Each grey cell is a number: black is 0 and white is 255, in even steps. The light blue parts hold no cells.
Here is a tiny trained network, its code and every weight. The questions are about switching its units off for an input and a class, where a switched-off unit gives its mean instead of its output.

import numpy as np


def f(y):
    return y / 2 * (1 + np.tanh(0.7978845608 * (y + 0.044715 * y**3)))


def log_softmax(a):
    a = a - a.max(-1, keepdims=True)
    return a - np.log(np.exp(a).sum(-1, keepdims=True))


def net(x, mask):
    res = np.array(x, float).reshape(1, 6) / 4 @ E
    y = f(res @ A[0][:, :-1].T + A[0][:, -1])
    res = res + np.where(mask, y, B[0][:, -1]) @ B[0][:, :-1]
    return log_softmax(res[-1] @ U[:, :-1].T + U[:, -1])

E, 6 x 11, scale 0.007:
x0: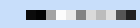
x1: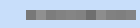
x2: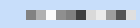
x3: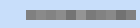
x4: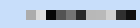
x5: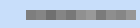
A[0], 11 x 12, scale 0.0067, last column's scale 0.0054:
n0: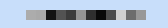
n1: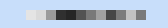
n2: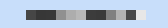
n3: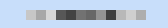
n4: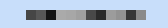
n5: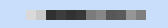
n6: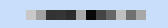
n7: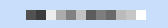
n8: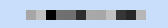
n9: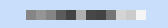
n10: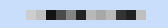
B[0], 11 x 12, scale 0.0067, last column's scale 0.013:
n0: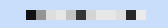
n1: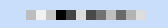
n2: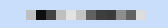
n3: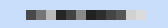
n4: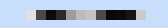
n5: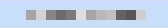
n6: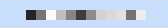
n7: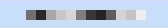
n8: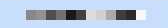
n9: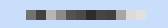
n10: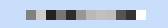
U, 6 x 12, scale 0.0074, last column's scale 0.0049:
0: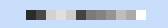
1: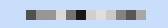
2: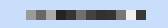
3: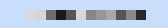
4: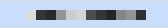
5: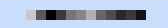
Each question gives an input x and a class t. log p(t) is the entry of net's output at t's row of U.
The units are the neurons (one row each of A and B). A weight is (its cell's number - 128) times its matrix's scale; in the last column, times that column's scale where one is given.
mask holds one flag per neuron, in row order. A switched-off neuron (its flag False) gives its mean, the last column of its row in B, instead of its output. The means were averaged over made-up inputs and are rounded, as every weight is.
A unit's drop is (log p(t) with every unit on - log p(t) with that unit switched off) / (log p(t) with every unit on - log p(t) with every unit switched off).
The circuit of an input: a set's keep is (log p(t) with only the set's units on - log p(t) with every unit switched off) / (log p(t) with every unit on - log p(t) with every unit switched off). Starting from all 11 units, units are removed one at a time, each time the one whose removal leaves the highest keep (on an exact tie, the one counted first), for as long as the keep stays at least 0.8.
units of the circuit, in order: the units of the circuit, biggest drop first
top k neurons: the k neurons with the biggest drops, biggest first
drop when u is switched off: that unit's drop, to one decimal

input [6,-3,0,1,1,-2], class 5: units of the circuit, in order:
n0, n6
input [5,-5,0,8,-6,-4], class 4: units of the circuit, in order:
n0, n6
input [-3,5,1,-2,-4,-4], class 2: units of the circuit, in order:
n3
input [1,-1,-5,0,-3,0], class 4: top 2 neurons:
n4, n2
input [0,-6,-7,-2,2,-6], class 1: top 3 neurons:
n0, n6, n3
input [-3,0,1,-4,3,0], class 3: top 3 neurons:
n1, n5, n7
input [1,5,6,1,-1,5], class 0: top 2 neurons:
n4, n1
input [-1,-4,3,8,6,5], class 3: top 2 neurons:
n0, n6
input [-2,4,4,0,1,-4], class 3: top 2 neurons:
n7, n9
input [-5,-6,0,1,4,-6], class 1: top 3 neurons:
n0, n6, n4
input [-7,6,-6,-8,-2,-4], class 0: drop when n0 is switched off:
0.3
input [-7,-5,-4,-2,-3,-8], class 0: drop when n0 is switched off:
0.6
